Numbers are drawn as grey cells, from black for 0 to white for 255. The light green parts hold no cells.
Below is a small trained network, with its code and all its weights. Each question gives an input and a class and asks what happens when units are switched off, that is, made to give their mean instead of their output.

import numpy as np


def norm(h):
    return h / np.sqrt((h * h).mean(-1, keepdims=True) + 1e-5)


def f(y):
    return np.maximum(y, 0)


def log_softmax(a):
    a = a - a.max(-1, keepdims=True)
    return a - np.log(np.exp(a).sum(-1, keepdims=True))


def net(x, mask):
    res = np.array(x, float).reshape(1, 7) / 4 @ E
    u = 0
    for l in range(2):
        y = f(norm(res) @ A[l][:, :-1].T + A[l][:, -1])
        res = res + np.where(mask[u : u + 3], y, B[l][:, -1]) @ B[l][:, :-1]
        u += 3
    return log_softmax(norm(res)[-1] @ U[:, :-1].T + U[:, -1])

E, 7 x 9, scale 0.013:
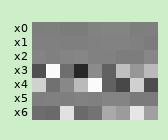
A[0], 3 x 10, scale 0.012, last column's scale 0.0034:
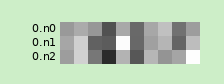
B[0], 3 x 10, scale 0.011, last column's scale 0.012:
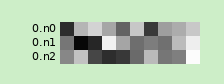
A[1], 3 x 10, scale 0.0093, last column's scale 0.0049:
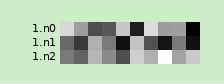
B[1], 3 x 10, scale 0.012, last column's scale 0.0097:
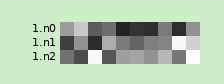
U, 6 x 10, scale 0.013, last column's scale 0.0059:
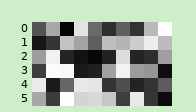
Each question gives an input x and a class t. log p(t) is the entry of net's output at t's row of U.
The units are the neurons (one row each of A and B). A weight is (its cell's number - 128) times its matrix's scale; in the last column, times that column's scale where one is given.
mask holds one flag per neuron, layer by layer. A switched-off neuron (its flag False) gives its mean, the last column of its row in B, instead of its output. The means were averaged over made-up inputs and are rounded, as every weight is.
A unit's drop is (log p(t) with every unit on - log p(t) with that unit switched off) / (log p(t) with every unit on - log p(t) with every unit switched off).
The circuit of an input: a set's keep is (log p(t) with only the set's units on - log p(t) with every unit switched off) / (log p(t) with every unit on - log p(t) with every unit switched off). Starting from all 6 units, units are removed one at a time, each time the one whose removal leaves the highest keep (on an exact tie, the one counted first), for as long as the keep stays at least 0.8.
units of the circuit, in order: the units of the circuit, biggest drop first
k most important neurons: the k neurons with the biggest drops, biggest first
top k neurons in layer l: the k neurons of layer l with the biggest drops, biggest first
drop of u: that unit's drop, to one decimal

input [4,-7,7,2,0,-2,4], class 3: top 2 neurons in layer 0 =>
(0.n2; 0.n1)
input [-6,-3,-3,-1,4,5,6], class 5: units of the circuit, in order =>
(1.n1)
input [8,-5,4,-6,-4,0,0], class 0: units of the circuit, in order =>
(0.n0; 1.n2)
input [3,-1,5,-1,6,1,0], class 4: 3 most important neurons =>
(0.n1; 1.n2; 1.n1)
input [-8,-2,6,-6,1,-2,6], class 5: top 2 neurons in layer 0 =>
(0.n2; 0.n0)
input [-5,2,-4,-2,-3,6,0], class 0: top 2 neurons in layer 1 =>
(1.n1; 1.n2)
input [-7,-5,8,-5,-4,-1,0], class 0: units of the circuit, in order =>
(0.n0; 1.n2)
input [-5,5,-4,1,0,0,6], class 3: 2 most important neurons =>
(0.n1; 1.n1)
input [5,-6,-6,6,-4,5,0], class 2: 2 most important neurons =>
(0.n2; 1.n2)
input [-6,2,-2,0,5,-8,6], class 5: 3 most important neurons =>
(1.n1; 0.n2; 1.n2)
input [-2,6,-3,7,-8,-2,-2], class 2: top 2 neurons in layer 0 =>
(0.n0; 0.n2)
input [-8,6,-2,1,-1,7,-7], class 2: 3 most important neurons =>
(0.n0; 0.n1; 1.n1)
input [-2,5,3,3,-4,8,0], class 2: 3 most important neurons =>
(0.n0; 1.n2; 0.n2)
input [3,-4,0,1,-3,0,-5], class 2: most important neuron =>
(0.n1)
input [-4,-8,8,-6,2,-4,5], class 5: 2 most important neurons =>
(0.n2; 0.n0)
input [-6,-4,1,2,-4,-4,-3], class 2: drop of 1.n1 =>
0.0
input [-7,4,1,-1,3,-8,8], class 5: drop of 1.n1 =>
0.2
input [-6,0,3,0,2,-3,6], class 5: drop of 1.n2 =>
0.2
